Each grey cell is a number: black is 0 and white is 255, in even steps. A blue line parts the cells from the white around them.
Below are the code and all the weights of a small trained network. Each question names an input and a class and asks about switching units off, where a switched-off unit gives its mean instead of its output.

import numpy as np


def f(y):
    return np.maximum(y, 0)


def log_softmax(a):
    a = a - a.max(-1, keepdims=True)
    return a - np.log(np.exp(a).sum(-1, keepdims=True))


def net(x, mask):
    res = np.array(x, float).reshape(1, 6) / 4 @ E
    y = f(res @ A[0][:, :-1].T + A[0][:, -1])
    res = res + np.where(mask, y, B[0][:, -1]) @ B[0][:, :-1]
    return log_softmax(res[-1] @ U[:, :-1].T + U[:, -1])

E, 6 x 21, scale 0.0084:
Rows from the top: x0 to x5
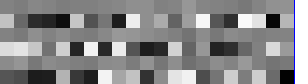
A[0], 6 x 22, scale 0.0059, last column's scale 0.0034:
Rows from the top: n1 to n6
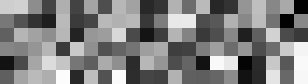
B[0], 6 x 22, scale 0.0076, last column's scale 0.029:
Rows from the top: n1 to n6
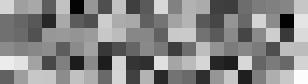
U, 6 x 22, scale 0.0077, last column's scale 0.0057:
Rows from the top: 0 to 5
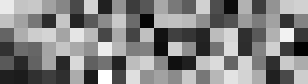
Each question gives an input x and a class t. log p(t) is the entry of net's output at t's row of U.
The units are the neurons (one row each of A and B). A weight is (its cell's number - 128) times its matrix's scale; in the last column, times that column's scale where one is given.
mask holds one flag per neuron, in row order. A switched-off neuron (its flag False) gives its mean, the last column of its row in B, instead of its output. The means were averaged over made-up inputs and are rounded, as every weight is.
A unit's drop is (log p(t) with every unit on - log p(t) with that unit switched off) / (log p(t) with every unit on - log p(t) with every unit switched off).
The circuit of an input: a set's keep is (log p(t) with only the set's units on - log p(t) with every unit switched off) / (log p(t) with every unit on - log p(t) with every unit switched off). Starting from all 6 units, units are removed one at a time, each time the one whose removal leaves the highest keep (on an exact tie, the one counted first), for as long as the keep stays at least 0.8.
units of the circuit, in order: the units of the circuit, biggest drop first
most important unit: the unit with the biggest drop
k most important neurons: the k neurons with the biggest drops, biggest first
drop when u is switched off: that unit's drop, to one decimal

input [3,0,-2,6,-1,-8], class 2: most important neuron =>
[n5]
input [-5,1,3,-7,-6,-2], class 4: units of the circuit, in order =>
[n1, n6, n2]
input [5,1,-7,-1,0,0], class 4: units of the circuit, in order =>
[n6, n5, n2, n1]
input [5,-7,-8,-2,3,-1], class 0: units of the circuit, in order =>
[n5, n2]
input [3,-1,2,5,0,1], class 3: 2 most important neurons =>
[n5, n3]
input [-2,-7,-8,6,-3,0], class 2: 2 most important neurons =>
[n6, n2]
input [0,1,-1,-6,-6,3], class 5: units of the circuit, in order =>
[n1, n6]
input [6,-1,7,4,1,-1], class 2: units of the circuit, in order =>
[n2, n5]
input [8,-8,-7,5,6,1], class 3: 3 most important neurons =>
[n6, n3, n4]
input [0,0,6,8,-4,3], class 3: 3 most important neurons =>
[n6, n5, n3]
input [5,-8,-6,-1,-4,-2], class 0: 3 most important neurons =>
[n5, n2, n6]
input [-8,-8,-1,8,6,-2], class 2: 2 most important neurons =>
[n6, n2]
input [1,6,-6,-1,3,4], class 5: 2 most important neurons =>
[n5, n1]
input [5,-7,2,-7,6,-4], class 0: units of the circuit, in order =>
[n5]
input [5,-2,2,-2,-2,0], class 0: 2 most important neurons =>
[n2, n3]
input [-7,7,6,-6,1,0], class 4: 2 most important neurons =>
[n2, n3]
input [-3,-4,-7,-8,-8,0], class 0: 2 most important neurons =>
[n2, n3]
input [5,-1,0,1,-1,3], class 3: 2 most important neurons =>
[n5, n1]
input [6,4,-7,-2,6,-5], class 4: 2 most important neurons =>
[n5, n6]
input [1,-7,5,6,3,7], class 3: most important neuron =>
[n6]
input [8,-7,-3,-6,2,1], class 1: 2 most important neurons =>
[n5, n4]
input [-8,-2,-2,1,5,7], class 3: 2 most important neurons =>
[n1, n3]
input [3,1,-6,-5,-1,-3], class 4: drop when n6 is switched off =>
0.3
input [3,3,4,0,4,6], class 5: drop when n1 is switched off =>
0.3
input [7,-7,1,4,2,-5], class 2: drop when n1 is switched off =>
0.0
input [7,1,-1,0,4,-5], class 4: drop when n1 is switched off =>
0.3
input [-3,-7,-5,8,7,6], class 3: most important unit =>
n6
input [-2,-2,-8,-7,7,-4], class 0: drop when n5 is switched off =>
0.1
